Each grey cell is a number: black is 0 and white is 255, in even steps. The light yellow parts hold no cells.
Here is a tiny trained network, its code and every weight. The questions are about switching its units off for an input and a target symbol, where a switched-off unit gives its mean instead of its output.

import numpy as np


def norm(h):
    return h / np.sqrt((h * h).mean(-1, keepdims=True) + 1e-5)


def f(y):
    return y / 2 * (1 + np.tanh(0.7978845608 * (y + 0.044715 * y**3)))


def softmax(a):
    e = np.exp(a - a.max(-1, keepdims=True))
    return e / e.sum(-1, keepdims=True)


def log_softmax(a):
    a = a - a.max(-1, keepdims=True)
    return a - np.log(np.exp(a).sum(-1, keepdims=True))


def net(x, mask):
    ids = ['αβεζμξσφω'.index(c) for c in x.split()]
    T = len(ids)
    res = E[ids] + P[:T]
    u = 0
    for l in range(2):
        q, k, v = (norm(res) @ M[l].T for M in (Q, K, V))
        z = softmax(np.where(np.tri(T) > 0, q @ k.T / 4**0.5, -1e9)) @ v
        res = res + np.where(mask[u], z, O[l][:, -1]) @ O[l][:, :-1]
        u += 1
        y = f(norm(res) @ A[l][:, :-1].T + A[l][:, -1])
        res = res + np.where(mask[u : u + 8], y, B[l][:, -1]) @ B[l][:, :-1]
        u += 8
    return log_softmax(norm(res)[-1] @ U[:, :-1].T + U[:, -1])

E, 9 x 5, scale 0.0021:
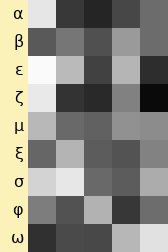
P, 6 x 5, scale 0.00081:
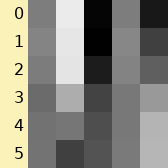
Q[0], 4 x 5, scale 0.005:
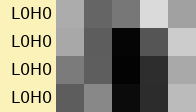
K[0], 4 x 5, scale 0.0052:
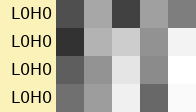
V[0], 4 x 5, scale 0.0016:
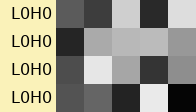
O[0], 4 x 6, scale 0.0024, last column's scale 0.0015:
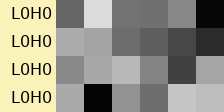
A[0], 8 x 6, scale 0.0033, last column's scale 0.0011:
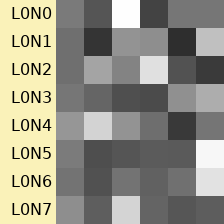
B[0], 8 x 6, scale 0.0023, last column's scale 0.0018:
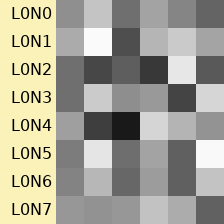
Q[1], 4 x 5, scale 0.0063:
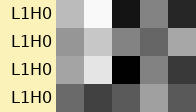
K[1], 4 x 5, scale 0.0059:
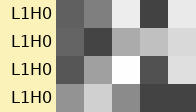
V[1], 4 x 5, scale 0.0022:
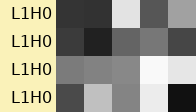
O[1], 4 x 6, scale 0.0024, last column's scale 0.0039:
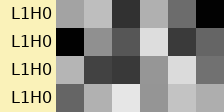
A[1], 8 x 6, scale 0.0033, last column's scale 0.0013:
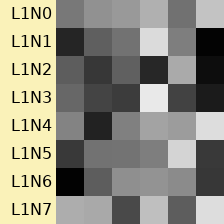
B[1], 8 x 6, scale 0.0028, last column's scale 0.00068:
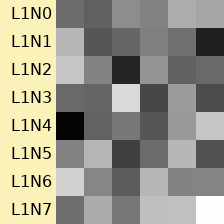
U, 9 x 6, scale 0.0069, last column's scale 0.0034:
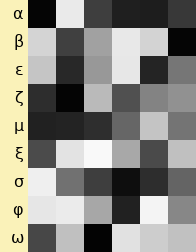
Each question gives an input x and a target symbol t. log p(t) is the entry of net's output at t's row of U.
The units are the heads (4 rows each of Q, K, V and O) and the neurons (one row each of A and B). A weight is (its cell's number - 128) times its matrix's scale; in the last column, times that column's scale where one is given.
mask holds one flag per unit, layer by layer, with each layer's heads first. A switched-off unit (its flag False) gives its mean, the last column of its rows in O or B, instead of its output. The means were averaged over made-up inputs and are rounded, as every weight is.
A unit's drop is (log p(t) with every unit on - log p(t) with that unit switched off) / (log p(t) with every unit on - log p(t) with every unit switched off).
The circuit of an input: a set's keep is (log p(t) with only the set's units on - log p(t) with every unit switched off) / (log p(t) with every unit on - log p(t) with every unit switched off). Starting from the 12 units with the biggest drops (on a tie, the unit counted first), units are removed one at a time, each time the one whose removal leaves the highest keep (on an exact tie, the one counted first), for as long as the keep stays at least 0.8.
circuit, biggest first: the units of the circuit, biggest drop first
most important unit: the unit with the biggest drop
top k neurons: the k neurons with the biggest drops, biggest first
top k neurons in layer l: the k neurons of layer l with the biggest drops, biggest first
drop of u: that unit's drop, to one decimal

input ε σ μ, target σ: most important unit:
L1H0
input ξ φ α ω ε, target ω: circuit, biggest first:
[L1H0, L1N7]
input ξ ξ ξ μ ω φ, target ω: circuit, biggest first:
[L1H0, L0N0, L0N1]
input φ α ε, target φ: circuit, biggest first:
[L1H0, L0N2, L0N7, L0N1]
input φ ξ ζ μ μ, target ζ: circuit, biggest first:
[L1N4, L1N7]
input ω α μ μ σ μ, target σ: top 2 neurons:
[L0N4, L1N2]
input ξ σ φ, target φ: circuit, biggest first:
[L0N7, L0N1]
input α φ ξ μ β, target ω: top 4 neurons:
[L1N6, L1N5, L1N3, L0N0]
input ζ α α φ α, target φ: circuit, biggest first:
[L1H0, L0N0, L0H0]
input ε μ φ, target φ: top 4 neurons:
[L0N1, L0N7, L0N0, L1N4]
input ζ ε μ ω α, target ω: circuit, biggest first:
[L1H0, L1N7, L0N5, L0N1]
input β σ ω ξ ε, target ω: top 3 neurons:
[L1N7, L0N4, L0N1]
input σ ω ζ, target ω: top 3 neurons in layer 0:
[L0N1, L0N4, L0N5]
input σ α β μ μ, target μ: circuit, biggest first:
[L1N4]
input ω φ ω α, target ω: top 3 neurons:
[L1N7, L0N5, L0N4]
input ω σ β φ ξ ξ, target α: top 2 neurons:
[L0N1, L1N7]
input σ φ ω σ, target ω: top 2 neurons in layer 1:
[L1N7, L1N3]
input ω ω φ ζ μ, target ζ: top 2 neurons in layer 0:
[L0N1, L0N2]
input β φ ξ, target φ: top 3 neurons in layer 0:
[L0N4, L0N7, L0N0]
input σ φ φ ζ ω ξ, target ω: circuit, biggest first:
[L1H0]
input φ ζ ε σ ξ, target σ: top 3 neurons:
[L0N4, L1N2, L0N5]
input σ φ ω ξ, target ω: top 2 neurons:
[L0N4, L1N6]
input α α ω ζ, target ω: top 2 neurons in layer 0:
[L0N1, L0N5]
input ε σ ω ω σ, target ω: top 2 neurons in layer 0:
[L0N4, L0N1]
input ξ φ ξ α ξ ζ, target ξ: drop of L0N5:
0.1
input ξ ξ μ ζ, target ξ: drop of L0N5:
0.2
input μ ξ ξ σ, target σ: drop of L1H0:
0.6
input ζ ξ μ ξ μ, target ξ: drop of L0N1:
0.2
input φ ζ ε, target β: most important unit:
L0N4
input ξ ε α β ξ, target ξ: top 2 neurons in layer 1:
[L1N4, L1N6]
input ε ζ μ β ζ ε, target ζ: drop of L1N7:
-0.1
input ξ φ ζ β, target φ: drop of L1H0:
0.4
